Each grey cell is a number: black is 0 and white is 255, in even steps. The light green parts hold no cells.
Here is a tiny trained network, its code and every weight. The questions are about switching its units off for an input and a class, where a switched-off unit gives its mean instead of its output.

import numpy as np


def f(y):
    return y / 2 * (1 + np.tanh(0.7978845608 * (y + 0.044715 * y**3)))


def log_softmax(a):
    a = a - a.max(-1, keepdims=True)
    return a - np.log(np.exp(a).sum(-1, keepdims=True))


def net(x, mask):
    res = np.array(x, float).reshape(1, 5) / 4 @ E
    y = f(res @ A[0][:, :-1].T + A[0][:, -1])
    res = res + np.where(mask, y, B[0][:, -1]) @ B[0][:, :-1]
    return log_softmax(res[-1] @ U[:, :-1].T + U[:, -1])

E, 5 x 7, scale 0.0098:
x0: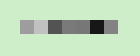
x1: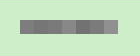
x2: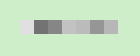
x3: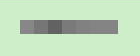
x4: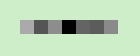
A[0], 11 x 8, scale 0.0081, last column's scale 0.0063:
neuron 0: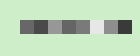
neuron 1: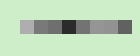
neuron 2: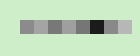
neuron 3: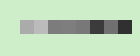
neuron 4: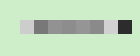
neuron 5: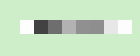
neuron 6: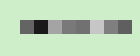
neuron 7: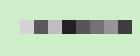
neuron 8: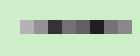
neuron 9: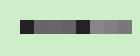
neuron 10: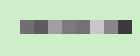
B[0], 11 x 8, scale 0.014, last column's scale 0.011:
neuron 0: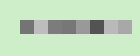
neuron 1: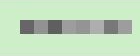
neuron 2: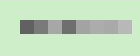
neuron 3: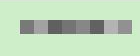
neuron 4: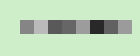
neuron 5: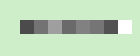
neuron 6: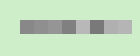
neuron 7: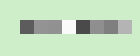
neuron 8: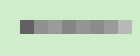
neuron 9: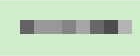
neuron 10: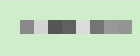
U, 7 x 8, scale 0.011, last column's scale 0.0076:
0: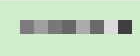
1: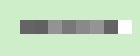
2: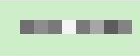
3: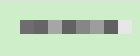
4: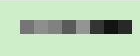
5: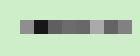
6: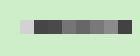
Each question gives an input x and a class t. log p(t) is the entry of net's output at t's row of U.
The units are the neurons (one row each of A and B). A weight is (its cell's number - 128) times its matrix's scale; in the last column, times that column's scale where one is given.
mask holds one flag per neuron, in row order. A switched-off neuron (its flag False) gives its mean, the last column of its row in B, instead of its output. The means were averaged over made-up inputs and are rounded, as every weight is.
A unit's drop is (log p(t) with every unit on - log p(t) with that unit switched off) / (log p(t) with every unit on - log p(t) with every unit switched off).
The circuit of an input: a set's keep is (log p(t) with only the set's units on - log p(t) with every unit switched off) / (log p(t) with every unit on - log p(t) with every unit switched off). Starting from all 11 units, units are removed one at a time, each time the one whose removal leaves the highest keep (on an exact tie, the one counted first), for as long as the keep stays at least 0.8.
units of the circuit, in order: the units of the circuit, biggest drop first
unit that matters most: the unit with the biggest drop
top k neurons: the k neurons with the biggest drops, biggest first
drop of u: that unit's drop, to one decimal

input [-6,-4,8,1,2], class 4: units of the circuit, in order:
(neuron 5; neuron 4)
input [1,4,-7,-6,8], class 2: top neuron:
(neuron 7)
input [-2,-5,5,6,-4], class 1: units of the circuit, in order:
(neuron 7; neuron 5)
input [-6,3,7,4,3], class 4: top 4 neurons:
(neuron 5; neuron 4; neuron 2; neuron 8)
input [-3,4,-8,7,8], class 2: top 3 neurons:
(neuron 7; neuron 1; neuron 5)
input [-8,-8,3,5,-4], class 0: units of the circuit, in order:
(neuron 0; neuron 10)
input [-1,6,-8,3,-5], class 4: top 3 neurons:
(neuron 9; neuron 7; neuron 2)
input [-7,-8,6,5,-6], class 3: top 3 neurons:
(neuron 5; neuron 7; neuron 3)
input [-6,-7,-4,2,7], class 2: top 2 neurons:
(neuron 7; neuron 1)
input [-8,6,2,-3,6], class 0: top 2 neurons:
(neuron 0; neuron 6)
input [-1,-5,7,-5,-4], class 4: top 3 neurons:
(neuron 4; neuron 5; neuron 7)
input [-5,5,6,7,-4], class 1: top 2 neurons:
(neuron 5; neuron 9)
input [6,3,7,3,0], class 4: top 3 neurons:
(neuron 5; neuron 4; neuron 6)
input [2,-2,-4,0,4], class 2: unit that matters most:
neuron 5
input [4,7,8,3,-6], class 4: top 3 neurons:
(neuron 5; neuron 4; neuron 7)
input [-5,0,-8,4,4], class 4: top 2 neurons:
(neuron 9; neuron 2)
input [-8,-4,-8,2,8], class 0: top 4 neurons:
(neuron 0; neuron 6; neuron 10; neuron 5)
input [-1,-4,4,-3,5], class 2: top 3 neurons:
(neuron 7; neuron 1; neuron 2)
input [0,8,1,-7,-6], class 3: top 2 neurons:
(neuron 7; neuron 1)
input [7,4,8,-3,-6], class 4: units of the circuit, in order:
(neuron 5)
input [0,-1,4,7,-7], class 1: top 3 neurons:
(neuron 7; neuron 5; neuron 1)
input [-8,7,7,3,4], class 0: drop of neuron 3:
0.0
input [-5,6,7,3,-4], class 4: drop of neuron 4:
0.3
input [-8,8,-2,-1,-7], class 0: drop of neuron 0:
0.1
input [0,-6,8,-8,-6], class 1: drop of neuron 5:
0.3
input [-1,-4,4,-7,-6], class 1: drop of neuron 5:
0.2
